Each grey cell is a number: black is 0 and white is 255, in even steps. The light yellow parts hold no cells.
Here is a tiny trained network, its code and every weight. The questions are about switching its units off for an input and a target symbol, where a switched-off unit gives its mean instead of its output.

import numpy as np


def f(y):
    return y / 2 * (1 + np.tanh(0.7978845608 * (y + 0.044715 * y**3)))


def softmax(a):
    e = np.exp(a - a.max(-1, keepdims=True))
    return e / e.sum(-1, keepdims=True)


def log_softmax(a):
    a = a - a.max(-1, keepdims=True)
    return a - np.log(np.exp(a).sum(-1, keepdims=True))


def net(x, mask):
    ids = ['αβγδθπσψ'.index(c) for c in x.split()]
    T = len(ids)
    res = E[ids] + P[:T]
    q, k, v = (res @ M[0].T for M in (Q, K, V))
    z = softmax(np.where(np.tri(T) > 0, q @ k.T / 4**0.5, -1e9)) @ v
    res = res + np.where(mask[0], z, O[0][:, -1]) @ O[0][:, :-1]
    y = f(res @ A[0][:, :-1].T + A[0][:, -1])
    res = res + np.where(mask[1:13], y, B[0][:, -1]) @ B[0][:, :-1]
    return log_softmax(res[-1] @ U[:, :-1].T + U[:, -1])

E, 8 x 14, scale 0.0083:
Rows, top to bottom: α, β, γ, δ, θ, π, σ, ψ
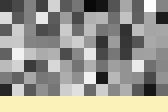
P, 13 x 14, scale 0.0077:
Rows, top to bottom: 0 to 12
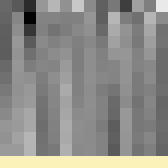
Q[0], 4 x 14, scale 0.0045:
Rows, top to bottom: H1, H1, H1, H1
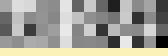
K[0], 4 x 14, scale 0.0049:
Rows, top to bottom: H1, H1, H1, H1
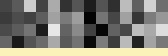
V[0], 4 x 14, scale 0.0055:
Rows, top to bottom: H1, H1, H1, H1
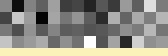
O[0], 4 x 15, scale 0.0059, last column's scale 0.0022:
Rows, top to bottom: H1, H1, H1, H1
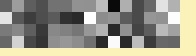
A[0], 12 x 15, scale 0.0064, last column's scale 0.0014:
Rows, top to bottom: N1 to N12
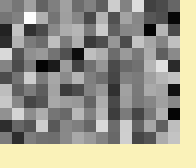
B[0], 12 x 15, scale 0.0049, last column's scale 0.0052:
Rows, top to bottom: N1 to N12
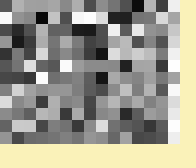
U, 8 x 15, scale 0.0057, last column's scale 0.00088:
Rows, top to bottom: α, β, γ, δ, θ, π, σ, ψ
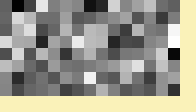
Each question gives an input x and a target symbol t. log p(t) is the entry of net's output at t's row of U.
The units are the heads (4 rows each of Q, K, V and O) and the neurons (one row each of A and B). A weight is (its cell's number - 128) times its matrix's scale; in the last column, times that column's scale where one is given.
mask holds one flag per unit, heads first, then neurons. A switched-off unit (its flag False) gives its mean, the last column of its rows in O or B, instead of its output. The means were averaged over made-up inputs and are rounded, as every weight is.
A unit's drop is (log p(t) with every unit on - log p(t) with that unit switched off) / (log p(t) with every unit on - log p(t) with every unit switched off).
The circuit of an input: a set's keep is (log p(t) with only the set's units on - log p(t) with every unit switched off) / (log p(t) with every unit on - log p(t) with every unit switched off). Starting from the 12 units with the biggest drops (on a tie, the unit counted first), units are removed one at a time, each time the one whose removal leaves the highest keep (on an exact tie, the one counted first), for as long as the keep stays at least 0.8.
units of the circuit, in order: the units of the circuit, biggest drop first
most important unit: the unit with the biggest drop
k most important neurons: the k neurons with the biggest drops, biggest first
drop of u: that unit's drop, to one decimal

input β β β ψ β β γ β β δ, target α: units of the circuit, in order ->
H1; N4
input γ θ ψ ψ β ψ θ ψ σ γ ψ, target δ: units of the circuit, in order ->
H1; N2; N5; N3
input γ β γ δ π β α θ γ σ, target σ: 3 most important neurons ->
N12; N1; N11
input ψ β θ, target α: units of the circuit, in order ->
H1
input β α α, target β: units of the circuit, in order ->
H1; N8; N6
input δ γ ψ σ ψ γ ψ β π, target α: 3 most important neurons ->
N11; N2; N4
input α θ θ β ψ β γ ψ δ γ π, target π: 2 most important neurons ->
N9; N1
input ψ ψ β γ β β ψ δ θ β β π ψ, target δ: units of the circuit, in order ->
N2; N5
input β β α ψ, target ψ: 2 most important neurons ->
N3; N11
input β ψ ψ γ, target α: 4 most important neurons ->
N11; N4; N2; N6
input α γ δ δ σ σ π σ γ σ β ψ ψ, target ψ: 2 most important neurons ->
N3; N10
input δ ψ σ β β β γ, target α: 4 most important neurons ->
N4; N11; N2; N6
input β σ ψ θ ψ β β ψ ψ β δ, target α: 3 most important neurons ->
N11; N4; N2
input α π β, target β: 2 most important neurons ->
N11; N5
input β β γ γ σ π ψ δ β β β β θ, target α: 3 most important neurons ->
N4; N11; N7
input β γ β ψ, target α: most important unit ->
N3
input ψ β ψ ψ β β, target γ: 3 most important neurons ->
N2; N11; N4
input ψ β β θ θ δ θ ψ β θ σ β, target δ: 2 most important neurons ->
N2; N3
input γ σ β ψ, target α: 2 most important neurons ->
N3; N4
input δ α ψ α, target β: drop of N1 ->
-0.1
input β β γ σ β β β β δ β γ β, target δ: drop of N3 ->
0.1
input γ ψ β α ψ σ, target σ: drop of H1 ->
0.3
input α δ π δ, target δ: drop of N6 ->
0.2
